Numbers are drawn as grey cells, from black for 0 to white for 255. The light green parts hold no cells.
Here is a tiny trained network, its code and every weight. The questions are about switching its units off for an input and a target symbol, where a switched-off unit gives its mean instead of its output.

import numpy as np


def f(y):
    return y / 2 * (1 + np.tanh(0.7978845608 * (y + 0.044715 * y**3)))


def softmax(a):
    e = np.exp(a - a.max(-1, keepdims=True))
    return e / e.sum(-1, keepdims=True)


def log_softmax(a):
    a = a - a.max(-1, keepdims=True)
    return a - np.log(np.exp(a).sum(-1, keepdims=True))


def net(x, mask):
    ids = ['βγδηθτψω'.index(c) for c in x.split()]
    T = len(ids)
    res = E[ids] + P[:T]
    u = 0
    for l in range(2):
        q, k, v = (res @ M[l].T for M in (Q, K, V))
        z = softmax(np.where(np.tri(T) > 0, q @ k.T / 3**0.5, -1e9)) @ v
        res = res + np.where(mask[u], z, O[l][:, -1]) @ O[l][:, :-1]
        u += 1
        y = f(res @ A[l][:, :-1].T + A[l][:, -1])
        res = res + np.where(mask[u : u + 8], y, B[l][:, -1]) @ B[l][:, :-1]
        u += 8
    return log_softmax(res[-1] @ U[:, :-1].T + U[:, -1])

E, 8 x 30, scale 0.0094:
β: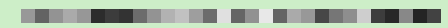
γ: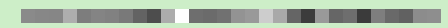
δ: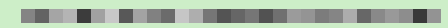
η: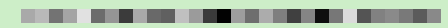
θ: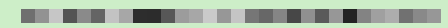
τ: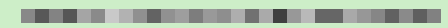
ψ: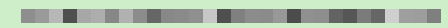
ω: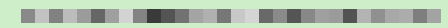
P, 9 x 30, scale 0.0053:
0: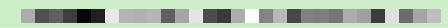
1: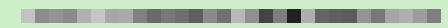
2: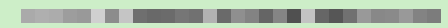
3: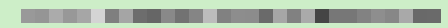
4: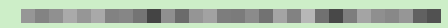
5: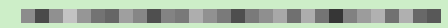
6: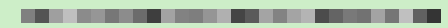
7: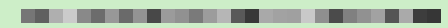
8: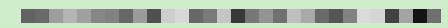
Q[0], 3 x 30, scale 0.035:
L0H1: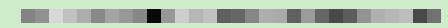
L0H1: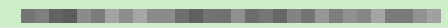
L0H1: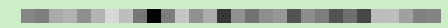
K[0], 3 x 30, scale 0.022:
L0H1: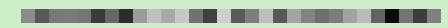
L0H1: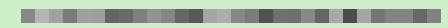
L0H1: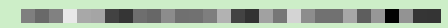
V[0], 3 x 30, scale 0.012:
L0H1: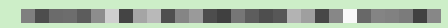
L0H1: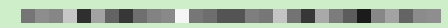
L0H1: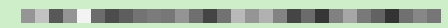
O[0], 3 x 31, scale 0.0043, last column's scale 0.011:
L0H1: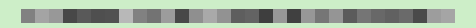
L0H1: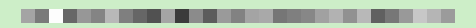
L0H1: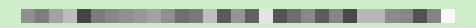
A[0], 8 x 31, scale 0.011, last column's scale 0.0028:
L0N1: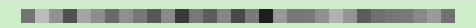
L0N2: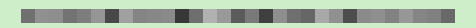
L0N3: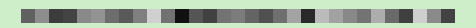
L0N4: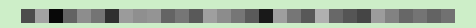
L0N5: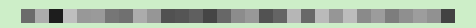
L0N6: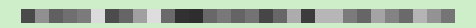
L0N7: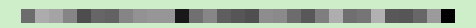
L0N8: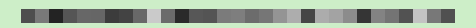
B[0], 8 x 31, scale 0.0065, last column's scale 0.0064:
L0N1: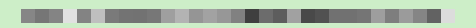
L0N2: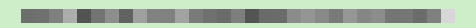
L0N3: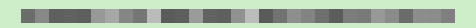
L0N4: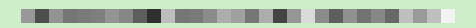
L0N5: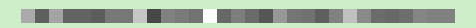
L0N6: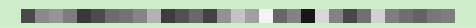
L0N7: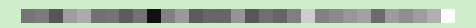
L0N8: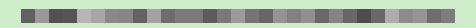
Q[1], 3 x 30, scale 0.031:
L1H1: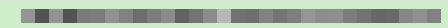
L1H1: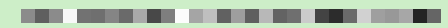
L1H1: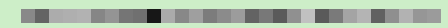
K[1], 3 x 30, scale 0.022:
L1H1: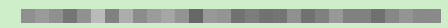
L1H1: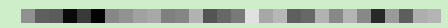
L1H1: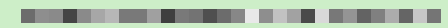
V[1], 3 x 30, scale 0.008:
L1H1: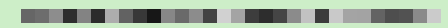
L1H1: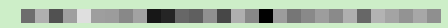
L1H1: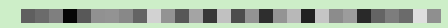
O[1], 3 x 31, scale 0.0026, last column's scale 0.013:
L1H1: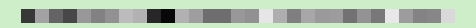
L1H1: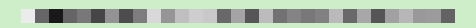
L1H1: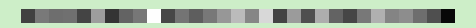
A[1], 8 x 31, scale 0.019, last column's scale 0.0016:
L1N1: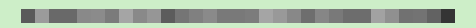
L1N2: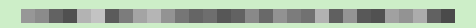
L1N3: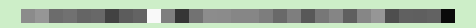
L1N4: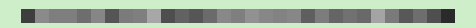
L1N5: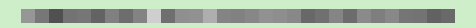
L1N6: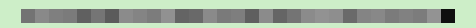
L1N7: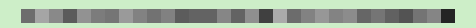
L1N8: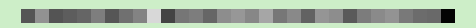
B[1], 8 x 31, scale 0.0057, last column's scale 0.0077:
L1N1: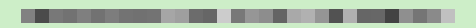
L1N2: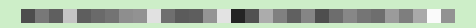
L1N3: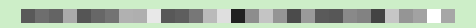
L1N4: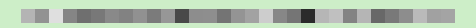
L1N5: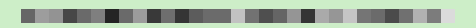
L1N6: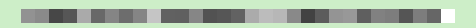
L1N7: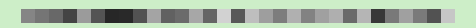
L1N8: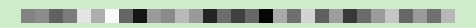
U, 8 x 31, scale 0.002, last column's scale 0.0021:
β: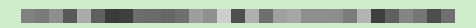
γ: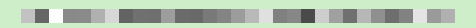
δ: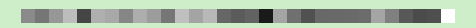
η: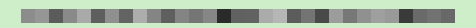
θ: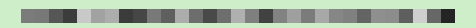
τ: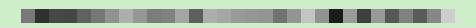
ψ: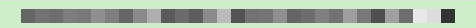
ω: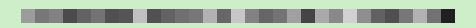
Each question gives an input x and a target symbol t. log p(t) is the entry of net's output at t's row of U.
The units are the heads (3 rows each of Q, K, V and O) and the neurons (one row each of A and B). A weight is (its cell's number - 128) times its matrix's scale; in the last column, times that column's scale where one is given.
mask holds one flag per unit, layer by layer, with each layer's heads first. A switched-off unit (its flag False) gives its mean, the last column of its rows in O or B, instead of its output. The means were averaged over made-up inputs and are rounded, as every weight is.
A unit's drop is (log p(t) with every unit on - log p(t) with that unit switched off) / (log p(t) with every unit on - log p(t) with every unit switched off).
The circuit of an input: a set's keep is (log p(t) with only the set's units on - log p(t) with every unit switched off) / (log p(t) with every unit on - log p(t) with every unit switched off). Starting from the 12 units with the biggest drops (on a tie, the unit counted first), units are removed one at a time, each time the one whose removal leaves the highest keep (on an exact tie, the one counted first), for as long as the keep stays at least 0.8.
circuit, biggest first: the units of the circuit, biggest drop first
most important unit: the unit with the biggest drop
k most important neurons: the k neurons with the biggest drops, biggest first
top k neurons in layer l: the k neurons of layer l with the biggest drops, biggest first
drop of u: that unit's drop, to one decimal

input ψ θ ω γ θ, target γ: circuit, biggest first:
L0H1
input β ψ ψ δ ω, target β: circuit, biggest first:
L1H1, L1N7, L0N7
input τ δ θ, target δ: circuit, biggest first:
L0N1, L0H1, L0N2
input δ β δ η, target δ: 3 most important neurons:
L0N1, L0N7, L0N4
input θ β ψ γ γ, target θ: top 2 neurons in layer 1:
L1N8, L1N5
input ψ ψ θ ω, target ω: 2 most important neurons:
L0N5, L1N5
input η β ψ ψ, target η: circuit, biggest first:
L1H1, L0H1, L0N7
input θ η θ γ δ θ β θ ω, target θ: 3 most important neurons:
L1N8, L0N4, L0N7
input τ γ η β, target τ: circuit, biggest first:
L0H1, L0N4
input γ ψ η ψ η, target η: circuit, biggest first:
L0H1, L1N6, L0N7
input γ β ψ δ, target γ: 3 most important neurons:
L1N4, L0N7, L0N4
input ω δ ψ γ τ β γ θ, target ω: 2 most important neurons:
L1N5, L0N4
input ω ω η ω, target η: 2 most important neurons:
L1N6, L0N7
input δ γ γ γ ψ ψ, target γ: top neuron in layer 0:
L0N1
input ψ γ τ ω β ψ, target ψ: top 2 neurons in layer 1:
L1N3, L1N8
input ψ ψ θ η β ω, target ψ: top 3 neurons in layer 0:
L0N7, L0N4, L0N2
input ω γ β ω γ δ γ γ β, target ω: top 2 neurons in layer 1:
L1N5, L1N8
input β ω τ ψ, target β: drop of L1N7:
1.1
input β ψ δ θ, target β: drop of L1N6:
0.0
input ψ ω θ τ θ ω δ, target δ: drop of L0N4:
0.1
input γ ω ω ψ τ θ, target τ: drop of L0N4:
0.8
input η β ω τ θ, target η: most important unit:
L1H1
